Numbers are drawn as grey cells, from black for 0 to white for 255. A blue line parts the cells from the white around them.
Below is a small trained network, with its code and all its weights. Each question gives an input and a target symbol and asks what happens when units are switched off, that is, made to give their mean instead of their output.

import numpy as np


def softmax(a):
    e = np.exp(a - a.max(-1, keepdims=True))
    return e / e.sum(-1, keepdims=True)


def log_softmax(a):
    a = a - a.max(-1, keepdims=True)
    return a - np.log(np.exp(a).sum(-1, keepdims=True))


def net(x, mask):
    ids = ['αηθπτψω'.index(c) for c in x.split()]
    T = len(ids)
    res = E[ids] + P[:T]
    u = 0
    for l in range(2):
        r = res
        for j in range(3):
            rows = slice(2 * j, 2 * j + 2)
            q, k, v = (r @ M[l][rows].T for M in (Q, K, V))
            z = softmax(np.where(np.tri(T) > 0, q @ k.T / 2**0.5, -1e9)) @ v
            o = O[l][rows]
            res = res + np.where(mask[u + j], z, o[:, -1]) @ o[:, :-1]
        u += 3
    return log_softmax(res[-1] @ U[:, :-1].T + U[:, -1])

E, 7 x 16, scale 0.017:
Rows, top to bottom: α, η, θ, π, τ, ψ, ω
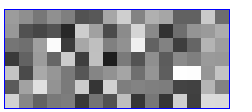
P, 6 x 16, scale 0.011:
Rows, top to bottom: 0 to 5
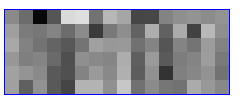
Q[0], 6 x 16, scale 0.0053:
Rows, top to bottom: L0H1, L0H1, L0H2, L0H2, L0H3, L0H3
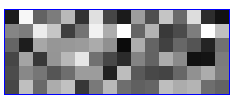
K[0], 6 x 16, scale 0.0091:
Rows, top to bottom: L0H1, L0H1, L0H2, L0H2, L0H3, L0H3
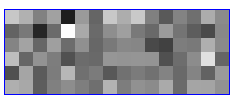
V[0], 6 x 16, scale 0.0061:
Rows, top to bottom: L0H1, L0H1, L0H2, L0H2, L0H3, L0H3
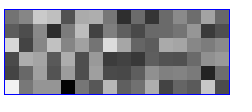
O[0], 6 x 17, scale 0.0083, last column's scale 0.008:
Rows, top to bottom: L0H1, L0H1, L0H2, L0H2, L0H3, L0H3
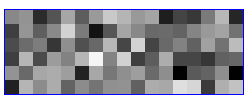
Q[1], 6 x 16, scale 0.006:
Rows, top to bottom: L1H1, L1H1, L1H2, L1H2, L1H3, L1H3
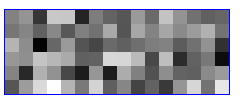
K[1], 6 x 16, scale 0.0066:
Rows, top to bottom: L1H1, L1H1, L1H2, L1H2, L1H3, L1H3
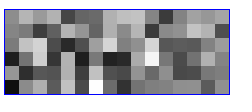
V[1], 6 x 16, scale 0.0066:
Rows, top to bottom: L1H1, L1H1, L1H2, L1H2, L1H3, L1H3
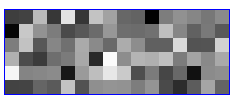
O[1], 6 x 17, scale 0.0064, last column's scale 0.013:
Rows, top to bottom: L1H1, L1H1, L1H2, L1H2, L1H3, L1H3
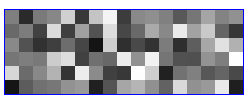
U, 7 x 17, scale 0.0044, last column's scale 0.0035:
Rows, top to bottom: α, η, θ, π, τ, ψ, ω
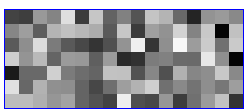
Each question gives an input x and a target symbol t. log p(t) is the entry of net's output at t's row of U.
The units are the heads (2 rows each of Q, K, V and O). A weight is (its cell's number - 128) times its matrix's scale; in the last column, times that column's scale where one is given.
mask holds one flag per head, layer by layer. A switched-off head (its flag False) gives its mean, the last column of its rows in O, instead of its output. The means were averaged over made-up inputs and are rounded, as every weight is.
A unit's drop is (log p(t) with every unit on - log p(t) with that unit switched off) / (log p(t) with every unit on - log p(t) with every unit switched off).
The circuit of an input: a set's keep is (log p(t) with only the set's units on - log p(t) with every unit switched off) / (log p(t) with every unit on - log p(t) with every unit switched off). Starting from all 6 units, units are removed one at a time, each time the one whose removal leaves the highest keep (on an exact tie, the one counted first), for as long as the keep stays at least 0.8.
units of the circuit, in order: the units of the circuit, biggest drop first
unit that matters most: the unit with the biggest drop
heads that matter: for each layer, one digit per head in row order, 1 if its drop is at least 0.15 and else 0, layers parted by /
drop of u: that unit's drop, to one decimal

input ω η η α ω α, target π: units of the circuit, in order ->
(L1H2, L1H3, L0H3, L0H1)
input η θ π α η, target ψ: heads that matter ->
101 / 001
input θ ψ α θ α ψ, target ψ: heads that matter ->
100 / 001
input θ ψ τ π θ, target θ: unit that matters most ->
L1H2
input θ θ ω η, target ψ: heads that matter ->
100 / 001
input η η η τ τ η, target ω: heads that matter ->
000 / 101
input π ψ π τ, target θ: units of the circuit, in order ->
(L0H3, L1H3)
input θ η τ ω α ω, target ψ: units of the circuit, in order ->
(L0H1, L1H3)
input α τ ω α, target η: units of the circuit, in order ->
(L1H3, L0H3, L1H1)
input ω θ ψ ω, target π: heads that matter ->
000 / 011
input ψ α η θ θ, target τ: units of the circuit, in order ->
(L0H1, L1H1, L0H3)
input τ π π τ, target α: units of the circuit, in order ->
(L0H3, L1H1)
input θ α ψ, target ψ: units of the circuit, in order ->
(L0H1, L1H3)
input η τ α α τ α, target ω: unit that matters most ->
L1H1
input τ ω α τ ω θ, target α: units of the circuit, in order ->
(L1H1, L0H2, L1H2)
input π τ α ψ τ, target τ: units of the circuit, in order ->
(L1H3, L1H1)
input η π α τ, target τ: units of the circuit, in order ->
(L1H3, L1H2, L0H3)
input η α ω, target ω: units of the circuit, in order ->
(L1H1, L0H2, L1H2)
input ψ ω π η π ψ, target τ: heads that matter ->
111 / 101
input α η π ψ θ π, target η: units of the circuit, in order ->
(L0H2)
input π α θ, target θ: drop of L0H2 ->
0.0
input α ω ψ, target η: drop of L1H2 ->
0.3
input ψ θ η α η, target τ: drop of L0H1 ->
0.5
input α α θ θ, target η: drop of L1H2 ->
0.2
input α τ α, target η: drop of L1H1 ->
0.3
